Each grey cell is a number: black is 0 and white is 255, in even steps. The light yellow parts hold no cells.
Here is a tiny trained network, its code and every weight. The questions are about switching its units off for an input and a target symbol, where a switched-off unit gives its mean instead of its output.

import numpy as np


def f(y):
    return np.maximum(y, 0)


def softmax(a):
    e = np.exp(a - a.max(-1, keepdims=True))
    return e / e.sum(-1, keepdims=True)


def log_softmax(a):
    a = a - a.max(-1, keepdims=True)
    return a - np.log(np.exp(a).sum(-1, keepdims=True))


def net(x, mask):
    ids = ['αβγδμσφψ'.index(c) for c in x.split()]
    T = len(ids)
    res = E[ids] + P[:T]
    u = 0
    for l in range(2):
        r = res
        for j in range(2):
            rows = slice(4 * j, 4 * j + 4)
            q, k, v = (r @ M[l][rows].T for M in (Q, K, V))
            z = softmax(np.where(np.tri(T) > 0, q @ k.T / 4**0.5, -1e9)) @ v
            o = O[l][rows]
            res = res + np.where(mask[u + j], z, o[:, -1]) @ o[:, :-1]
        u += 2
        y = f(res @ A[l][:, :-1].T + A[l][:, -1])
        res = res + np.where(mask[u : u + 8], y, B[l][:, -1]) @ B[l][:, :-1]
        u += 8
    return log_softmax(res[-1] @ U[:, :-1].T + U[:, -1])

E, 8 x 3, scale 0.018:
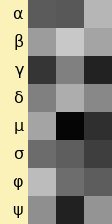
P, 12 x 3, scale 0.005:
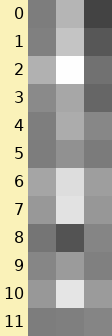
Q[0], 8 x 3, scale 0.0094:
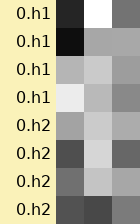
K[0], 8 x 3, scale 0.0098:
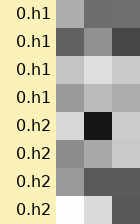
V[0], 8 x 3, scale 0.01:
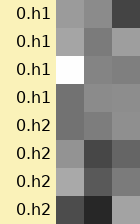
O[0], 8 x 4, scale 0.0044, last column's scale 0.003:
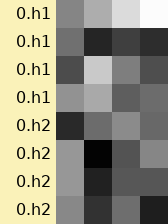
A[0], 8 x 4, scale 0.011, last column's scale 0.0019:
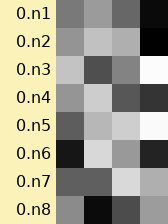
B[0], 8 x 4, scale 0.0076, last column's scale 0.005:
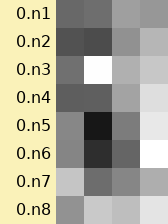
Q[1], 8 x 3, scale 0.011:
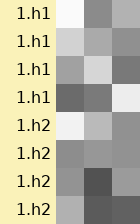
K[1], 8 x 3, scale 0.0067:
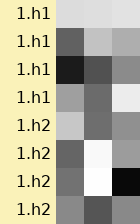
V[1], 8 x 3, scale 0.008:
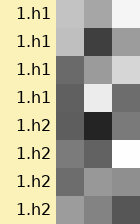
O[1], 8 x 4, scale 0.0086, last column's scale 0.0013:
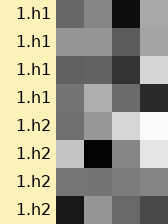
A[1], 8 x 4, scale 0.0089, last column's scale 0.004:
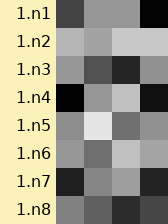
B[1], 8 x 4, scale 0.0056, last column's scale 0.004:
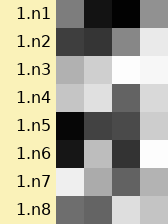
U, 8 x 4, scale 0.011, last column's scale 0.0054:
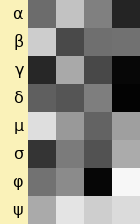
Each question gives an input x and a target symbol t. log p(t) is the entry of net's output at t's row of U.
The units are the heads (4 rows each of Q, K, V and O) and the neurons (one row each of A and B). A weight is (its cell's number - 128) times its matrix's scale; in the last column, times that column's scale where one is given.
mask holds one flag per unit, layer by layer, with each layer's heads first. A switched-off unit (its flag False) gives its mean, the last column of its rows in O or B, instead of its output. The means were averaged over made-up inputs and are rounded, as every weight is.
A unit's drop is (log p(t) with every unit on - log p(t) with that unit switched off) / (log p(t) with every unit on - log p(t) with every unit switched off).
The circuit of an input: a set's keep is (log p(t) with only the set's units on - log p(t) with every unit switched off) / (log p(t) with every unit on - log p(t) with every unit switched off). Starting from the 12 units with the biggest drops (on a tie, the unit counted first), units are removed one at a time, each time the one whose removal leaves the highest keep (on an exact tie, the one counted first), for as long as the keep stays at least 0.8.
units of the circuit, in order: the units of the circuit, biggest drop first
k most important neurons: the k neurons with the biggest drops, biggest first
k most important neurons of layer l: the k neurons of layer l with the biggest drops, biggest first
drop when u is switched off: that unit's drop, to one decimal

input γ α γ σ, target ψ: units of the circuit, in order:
[1.h1]
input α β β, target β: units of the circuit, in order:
[1.h2 0.n5]
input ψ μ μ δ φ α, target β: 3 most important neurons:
[0.n8 1.n3 0.n7]
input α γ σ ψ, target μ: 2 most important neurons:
[0.n7 1.n3]
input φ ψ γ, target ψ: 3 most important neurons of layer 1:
[1.n4 1.n7 1.n5]
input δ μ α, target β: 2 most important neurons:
[0.n7 0.n8]
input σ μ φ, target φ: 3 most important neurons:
[1.n5 0.n3 0.n5]
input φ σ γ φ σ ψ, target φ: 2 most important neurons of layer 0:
[0.n3 0.n5]
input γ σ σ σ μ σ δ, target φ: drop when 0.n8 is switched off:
0.2
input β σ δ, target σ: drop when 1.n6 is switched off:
0.2
